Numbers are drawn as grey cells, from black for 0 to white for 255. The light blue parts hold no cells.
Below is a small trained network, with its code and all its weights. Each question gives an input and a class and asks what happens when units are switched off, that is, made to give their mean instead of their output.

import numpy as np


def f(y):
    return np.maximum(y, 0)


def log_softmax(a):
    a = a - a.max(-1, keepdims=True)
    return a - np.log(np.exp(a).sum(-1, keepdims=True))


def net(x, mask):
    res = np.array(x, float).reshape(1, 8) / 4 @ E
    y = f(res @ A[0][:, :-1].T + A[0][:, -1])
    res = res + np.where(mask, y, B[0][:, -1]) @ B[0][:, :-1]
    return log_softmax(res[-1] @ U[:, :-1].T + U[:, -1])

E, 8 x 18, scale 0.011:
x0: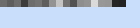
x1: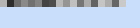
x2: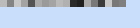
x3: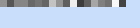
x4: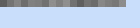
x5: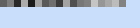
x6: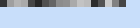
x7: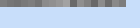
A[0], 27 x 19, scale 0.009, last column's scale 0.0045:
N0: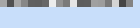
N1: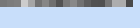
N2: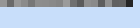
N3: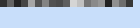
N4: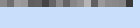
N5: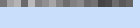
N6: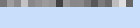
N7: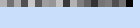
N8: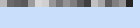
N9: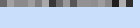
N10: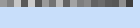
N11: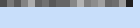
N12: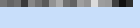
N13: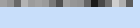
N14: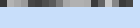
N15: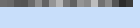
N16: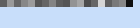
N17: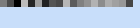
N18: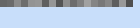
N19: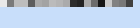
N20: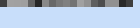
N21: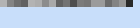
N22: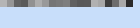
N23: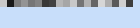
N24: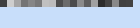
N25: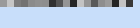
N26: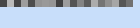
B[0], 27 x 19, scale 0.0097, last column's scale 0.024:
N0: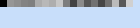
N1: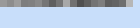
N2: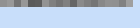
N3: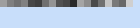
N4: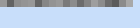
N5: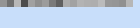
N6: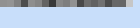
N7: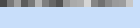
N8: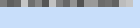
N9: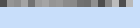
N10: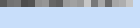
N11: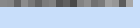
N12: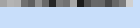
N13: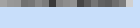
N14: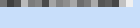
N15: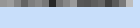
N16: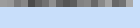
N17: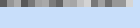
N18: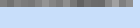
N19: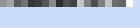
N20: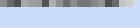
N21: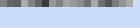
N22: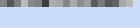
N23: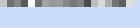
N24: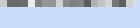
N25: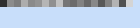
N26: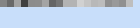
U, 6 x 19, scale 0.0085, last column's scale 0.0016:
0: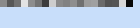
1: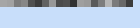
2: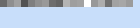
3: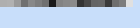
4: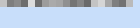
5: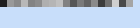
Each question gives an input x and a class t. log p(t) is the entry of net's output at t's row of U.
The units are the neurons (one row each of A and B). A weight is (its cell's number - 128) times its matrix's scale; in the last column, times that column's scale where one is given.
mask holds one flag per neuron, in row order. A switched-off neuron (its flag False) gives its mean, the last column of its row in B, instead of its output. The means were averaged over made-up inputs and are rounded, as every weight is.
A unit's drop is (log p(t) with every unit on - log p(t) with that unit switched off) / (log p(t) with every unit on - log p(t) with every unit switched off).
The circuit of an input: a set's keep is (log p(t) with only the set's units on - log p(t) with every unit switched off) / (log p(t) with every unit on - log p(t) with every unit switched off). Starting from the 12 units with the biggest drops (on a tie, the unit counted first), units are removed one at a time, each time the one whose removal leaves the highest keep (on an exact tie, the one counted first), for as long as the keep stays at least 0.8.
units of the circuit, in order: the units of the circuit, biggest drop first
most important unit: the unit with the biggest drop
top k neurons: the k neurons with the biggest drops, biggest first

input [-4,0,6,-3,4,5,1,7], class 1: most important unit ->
N19
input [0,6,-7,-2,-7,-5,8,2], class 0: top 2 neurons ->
(N14, N19)
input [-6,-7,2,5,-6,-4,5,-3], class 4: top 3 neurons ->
(N24, N12, N5)
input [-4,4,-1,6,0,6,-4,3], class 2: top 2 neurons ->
(N17, N25)
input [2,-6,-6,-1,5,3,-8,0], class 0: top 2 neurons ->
(N8, N22)
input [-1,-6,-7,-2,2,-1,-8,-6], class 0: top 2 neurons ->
(N8, N22)
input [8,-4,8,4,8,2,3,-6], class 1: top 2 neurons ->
(N19, N13)
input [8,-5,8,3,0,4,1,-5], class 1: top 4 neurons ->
(N19, N13, N6, N2)
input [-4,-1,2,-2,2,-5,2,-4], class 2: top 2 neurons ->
(N12, N10)
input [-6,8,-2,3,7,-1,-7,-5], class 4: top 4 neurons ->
(N23, N14, N20, N12)
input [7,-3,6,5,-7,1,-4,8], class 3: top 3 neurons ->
(N12, N15, N3)
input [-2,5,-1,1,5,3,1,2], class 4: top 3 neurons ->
(N23, N7, N10)
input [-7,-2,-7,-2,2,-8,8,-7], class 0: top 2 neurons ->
(N14, N20)
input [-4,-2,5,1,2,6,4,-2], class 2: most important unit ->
N26
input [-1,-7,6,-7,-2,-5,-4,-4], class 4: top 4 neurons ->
(N24, N5, N0, N3)
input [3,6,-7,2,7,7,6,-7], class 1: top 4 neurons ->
(N3, N16, N11, N7)
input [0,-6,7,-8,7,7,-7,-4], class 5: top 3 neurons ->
(N25, N9, N14)
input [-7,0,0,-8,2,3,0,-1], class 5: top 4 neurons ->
(N25, N9, N12, N15)
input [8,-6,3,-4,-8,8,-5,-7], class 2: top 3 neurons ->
(N26, N17, N13)
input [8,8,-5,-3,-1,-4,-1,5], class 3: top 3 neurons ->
(N12, N15, N24)
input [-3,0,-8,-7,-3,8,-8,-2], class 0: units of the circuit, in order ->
(N8)
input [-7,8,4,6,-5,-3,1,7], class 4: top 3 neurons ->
(N23, N12, N15)
